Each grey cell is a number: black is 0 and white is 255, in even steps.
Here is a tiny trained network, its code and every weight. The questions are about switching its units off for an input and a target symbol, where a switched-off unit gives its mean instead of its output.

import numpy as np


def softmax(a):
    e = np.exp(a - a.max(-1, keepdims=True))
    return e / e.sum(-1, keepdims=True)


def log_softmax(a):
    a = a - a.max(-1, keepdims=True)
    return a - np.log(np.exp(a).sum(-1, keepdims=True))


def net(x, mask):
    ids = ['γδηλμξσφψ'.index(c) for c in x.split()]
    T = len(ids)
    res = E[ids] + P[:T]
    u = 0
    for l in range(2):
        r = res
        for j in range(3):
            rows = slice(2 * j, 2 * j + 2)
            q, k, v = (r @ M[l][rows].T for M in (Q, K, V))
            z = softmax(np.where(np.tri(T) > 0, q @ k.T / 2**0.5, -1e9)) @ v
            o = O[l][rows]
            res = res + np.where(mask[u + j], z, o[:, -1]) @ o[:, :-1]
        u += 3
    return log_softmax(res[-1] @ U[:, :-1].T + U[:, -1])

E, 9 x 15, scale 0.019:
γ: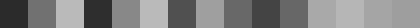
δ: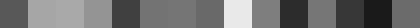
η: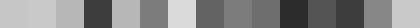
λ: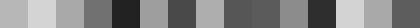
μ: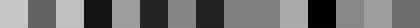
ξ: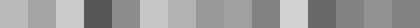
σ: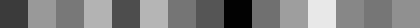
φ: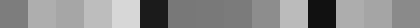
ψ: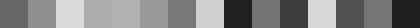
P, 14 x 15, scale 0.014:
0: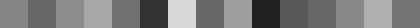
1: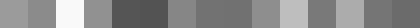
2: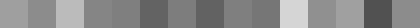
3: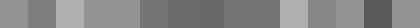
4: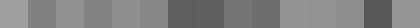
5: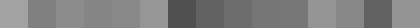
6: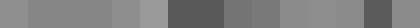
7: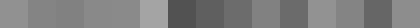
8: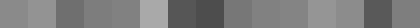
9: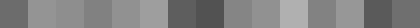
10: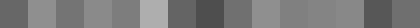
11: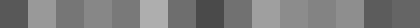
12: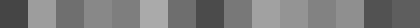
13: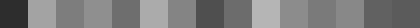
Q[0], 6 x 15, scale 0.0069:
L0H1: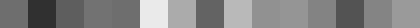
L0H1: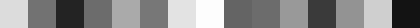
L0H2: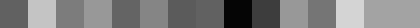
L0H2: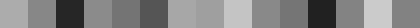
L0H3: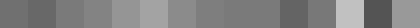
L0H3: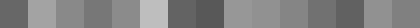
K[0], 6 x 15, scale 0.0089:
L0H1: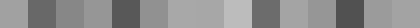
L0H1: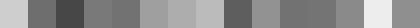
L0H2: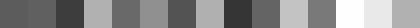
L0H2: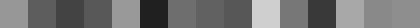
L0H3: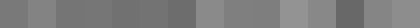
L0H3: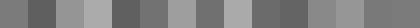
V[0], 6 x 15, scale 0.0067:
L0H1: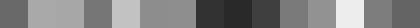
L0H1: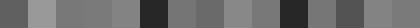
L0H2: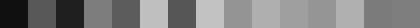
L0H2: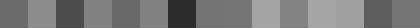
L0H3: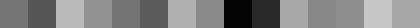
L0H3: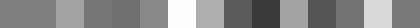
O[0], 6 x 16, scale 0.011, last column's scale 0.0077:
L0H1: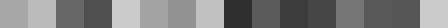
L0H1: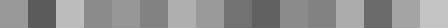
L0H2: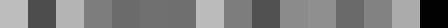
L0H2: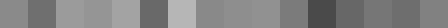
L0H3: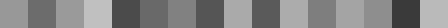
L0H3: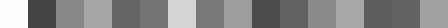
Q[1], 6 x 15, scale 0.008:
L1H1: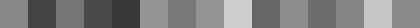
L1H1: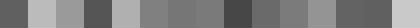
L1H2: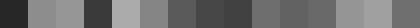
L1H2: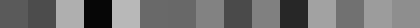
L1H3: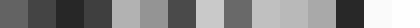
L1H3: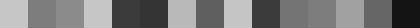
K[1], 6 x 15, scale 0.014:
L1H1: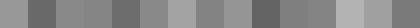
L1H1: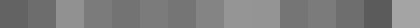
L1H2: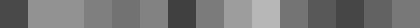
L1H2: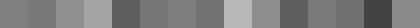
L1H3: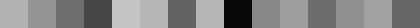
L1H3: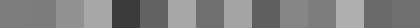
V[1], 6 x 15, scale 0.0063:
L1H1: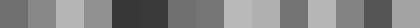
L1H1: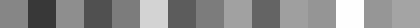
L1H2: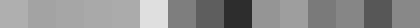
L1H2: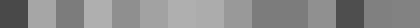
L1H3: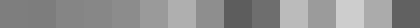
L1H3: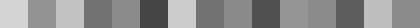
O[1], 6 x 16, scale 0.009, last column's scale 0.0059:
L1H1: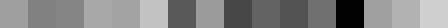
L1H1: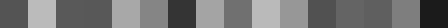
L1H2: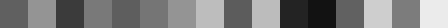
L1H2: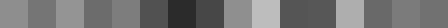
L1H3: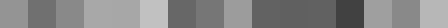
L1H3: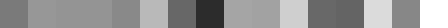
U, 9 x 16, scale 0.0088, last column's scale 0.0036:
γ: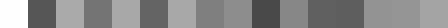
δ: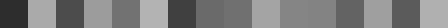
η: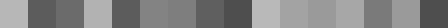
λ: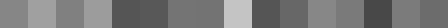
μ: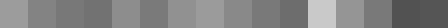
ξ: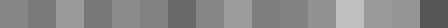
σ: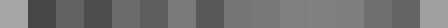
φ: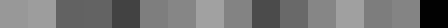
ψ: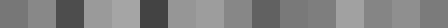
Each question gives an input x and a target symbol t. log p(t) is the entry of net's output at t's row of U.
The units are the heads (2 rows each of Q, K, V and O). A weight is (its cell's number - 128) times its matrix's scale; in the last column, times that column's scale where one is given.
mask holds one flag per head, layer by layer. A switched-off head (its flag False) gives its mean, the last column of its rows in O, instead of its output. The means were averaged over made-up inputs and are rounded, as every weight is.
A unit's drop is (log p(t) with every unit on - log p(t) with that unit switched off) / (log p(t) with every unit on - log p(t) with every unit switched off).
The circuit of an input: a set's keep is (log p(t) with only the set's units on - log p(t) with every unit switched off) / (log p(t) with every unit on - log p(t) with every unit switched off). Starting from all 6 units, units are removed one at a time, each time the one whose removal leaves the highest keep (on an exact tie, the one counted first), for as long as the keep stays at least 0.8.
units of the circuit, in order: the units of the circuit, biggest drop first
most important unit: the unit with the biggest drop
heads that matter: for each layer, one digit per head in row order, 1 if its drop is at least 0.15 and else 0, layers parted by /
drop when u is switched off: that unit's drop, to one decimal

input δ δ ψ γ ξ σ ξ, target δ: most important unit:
L0H1
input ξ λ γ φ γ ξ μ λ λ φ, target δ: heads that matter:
001 / 011
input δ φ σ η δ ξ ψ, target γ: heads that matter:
111 / 110
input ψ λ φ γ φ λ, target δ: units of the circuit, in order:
L1H3; L0H1
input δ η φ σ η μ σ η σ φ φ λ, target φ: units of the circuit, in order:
L0H2; L1H3; L0H3
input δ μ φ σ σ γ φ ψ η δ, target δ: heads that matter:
101 / 100
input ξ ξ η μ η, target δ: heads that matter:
010 / 001
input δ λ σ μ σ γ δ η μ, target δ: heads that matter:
111 / 100
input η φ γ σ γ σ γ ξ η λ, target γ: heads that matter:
011 / 001
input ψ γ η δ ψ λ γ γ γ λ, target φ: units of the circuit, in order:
L0H1; L1H3; L1H1
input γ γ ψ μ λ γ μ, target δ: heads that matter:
011 / 001
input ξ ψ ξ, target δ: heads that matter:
010 / 101
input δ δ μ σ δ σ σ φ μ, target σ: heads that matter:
010 / 011
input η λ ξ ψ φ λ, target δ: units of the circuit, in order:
L1H3
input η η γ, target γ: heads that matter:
011 / 001
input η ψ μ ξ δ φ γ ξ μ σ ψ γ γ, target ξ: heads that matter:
111 / 100
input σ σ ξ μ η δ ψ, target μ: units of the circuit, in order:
L0H1; L1H1
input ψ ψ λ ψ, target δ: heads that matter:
011 / 011
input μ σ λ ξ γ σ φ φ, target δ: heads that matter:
001 / 011
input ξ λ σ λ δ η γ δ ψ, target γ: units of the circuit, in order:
L0H2
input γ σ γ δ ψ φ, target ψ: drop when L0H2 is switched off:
0.0
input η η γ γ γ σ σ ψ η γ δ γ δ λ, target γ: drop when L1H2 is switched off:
0.1
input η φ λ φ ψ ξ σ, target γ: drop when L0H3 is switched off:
0.3
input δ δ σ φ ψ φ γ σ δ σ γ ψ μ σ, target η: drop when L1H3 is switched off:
0.2
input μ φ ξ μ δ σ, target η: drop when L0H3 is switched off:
-0.1
